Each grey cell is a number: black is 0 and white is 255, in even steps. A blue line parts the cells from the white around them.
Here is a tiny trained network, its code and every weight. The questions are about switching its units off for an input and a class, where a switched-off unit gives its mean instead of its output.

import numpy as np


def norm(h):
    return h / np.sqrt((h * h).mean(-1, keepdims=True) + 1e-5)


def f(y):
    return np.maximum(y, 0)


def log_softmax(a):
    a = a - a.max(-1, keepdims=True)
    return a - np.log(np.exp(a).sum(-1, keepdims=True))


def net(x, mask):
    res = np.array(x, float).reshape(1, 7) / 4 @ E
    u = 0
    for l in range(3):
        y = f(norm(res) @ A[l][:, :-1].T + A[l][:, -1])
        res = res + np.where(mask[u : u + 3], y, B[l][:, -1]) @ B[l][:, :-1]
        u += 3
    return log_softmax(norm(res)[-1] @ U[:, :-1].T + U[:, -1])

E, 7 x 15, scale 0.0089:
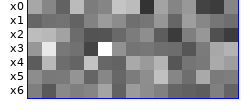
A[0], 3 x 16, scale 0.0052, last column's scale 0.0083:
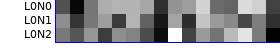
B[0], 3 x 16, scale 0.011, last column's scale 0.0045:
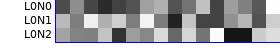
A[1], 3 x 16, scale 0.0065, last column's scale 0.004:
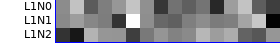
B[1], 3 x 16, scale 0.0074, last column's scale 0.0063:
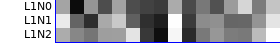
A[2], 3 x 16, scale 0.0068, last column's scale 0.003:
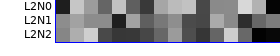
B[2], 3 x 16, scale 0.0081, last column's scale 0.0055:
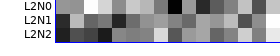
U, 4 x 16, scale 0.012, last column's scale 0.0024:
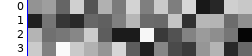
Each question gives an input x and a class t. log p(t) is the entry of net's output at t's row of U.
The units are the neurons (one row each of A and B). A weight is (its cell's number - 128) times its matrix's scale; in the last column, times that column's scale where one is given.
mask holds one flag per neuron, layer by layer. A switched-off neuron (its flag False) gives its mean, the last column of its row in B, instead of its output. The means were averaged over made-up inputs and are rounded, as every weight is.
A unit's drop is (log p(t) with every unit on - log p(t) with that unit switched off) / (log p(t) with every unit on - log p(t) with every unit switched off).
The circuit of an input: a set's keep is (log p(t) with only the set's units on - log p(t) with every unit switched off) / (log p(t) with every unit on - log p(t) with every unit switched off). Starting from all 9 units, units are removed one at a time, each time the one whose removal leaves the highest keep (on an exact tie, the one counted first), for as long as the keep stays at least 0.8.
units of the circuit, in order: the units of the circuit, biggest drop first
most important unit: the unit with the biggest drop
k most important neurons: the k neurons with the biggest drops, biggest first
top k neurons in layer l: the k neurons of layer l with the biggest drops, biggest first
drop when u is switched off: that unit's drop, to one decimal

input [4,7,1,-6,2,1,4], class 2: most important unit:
L0N2
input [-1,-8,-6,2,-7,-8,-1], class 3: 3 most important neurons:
L0N1, L2N2, L2N1
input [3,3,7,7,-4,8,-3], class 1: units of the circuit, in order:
L0N2, L2N2
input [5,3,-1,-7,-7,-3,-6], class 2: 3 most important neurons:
L1N2, L0N2, L2N0
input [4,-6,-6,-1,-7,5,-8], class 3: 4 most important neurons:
L0N1, L2N2, L2N1, L0N2
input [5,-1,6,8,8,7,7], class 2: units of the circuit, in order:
L0N2, L1N0
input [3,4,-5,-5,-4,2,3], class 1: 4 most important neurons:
L0N0, L1N1, L0N2, L1N0
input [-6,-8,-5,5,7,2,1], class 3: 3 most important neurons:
L2N0, L1N2, L2N1
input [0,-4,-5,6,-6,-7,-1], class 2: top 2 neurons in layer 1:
L1N1, L1N0
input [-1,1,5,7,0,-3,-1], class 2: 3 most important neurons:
L1N1, L0N0, L1N0
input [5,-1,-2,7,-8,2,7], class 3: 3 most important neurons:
L0N1, L0N2, L1N2
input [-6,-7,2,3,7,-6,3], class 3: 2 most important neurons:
L2N0, L1N2
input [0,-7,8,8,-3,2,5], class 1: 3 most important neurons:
L2N2, L1N2, L2N1
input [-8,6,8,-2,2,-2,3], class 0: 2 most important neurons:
L0N2, L0N0
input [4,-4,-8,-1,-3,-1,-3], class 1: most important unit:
L0N0
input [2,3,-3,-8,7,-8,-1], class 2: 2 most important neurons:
L1N2, L0N1
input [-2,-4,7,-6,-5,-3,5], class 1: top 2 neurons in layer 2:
L2N2, L2N1
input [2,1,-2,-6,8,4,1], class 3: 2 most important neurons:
L2N0, L1N1
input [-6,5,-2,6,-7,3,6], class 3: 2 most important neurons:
L0N1, L1N2
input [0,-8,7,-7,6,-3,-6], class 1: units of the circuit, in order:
L2N2
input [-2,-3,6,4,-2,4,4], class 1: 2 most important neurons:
L2N2, L1N2
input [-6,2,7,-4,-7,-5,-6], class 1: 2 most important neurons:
L2N2, L2N1
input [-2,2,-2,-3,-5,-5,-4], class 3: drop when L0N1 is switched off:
1.8
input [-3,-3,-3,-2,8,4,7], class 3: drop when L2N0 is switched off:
0.9
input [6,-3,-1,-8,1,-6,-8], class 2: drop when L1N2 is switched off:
0.6
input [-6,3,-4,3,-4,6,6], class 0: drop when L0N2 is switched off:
2.1
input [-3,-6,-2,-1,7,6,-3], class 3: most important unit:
L2N0
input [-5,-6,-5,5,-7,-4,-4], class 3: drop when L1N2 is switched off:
0.0
